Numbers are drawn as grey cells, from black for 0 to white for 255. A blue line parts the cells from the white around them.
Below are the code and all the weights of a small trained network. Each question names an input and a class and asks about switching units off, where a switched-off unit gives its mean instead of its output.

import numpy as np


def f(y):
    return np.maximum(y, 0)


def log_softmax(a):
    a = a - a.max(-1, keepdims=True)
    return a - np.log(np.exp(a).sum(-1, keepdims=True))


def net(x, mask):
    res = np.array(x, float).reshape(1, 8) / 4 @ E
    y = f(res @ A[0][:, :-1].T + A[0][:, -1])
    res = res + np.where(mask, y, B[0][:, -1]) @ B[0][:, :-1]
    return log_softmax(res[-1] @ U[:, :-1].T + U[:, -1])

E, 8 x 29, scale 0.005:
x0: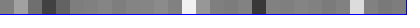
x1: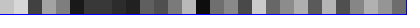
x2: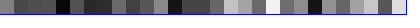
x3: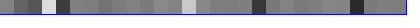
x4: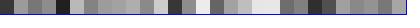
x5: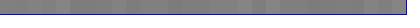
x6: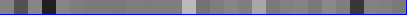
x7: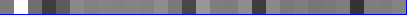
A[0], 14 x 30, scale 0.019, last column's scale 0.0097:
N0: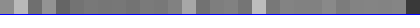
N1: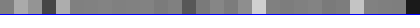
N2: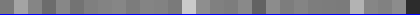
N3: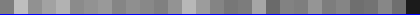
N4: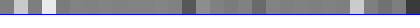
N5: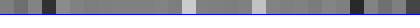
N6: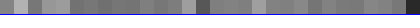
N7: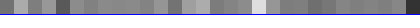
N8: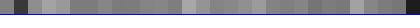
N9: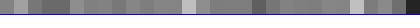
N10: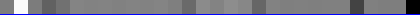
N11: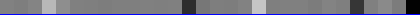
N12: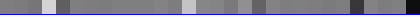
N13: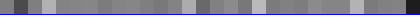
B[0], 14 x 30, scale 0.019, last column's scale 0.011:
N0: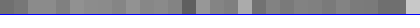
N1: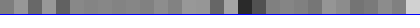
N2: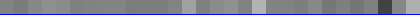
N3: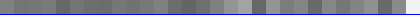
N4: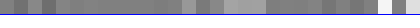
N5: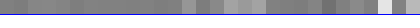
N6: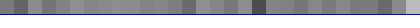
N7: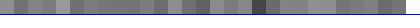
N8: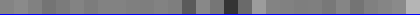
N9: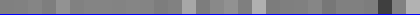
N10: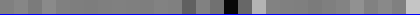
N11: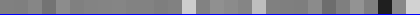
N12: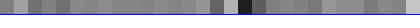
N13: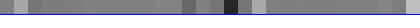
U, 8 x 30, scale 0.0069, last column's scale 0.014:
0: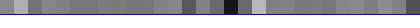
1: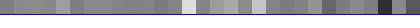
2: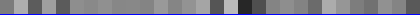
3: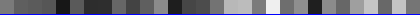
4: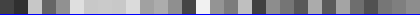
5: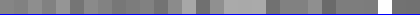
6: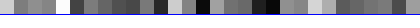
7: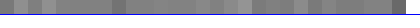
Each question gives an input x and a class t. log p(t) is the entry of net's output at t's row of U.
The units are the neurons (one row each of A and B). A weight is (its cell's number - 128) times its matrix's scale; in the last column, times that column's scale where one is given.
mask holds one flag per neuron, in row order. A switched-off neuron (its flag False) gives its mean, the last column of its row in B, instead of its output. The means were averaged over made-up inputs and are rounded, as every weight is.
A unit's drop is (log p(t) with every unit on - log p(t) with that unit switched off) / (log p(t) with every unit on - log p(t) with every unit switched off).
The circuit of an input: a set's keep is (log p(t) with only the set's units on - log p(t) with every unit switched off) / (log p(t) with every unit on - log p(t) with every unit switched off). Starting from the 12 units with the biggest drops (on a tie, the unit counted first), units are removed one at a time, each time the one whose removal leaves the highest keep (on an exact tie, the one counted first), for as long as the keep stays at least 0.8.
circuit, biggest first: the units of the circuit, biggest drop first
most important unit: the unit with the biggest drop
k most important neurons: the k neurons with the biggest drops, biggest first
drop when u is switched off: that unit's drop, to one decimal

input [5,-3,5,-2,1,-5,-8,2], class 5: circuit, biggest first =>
N4
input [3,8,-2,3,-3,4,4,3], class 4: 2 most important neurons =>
N6; N0
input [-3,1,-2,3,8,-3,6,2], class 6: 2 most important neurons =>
N7; N4
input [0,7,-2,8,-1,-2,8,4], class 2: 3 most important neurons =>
N12; N4; N6
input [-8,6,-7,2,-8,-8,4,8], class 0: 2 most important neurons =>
N10; N7
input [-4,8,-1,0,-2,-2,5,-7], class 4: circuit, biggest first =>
N6; N0
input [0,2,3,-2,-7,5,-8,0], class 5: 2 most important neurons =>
N4; N7
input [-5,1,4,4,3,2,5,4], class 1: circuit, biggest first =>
N3; N11
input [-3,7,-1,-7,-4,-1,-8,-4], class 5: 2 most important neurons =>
N4; N12
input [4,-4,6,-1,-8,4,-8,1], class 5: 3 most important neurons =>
N7; N3; N4
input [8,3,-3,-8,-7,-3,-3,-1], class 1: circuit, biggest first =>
N9; N7
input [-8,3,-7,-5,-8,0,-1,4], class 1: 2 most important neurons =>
N11; N7
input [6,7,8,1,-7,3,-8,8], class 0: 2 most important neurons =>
N10; N3
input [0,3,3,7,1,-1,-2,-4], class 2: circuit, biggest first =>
N12
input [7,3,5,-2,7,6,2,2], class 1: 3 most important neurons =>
N2; N9; N3
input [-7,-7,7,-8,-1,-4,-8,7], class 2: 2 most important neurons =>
N1; N3
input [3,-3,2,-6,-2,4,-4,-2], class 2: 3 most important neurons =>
N1; N7; N3
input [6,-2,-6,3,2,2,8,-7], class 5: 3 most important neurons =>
N5; N10; N11
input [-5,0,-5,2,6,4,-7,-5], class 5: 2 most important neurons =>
N4; N10
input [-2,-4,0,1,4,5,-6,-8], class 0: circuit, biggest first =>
N13
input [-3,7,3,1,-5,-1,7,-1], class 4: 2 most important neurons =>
N6; N0
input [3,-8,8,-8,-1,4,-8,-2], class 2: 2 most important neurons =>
N1; N3
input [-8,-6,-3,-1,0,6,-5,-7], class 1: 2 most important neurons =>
N11; N10
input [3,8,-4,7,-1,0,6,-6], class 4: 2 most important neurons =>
N0; N6
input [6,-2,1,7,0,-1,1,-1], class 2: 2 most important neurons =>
N12; N11
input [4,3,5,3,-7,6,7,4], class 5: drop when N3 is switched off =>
0.5
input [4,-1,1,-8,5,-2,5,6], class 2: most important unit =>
N1
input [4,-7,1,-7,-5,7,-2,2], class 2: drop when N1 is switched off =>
0.6
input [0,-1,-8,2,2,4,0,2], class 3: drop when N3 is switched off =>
0.7
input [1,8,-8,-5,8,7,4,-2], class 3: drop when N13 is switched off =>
0.0
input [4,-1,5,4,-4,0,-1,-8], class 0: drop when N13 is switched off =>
0.1
